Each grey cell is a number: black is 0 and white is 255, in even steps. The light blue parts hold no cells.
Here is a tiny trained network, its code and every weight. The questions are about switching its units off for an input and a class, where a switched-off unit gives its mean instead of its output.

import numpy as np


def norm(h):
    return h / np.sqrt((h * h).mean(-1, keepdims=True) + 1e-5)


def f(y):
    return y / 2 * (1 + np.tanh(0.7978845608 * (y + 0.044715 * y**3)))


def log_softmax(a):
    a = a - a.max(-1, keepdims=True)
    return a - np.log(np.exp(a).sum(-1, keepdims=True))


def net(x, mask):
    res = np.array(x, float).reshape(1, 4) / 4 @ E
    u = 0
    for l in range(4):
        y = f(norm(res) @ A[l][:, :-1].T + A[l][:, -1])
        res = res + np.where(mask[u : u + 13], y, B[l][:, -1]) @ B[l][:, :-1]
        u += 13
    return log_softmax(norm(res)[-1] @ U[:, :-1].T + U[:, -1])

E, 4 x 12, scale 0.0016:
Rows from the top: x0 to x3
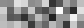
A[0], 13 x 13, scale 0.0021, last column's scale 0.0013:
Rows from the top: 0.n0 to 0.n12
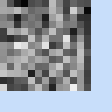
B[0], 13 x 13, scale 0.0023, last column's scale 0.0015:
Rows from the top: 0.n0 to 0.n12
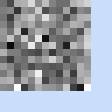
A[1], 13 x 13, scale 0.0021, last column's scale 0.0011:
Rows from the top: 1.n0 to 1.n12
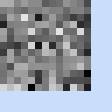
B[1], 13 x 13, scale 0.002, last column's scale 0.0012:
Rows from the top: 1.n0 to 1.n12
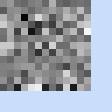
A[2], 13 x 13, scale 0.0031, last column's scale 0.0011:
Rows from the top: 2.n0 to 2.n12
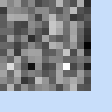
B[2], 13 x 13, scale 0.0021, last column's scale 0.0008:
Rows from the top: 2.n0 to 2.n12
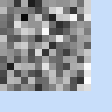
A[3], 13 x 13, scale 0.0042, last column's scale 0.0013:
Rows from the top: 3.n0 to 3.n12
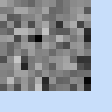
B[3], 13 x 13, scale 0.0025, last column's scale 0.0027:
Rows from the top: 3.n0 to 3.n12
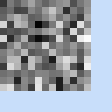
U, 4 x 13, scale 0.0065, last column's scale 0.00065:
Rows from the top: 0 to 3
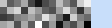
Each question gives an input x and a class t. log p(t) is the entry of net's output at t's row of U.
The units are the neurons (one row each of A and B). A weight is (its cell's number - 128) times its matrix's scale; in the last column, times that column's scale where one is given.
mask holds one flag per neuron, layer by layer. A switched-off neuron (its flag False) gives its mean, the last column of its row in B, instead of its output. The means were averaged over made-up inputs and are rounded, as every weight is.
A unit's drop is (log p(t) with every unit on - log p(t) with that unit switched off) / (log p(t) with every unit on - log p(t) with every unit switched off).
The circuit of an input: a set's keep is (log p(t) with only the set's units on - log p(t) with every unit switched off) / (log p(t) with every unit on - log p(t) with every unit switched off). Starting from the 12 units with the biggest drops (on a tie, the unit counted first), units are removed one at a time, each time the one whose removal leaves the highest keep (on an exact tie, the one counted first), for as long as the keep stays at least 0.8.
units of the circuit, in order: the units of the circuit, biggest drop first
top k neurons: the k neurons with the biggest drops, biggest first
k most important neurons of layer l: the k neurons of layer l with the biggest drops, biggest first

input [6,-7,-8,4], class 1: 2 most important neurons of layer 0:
(0.n4; 0.n9)
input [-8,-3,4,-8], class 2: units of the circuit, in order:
(2.n3; 0.n2; 0.n0)
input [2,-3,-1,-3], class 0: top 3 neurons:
(1.n12; 0.n10; 0.n1)
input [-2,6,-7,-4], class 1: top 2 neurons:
(2.n2; 1.n3)
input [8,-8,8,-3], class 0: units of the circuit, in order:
(3.n3)
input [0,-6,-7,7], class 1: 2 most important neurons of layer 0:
(0.n5; 0.n4)
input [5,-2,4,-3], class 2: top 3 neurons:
(0.n6; 0.n4; 1.n2)
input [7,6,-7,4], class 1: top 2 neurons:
(2.n2; 0.n0)
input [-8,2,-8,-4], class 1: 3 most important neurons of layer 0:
(0.n6; 0.n4; 0.n8)
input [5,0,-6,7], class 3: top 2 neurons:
(1.n12; 0.n12)
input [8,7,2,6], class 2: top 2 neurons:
(0.n6; 1.n3)
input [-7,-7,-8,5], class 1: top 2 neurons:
(2.n2; 1.n4)
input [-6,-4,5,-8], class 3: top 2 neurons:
(0.n5; 0.n6)
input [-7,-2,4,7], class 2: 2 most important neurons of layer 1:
(1.n6; 1.n2)
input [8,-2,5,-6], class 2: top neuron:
(0.n6)
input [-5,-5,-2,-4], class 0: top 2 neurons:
(0.n6; 1.n3)
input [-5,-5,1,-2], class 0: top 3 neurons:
(0.n6; 1.n3; 2.n5)
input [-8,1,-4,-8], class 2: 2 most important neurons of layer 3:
(3.n4; 3.n6)
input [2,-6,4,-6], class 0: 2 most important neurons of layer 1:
(1.n12; 1.n3)
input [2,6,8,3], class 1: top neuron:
(0.n12)
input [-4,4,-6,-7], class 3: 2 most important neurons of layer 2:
(2.n7; 2.n11)
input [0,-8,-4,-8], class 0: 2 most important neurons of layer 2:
(2.n5; 2.n12)
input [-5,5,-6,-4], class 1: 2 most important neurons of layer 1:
(1.n3; 1.n7)
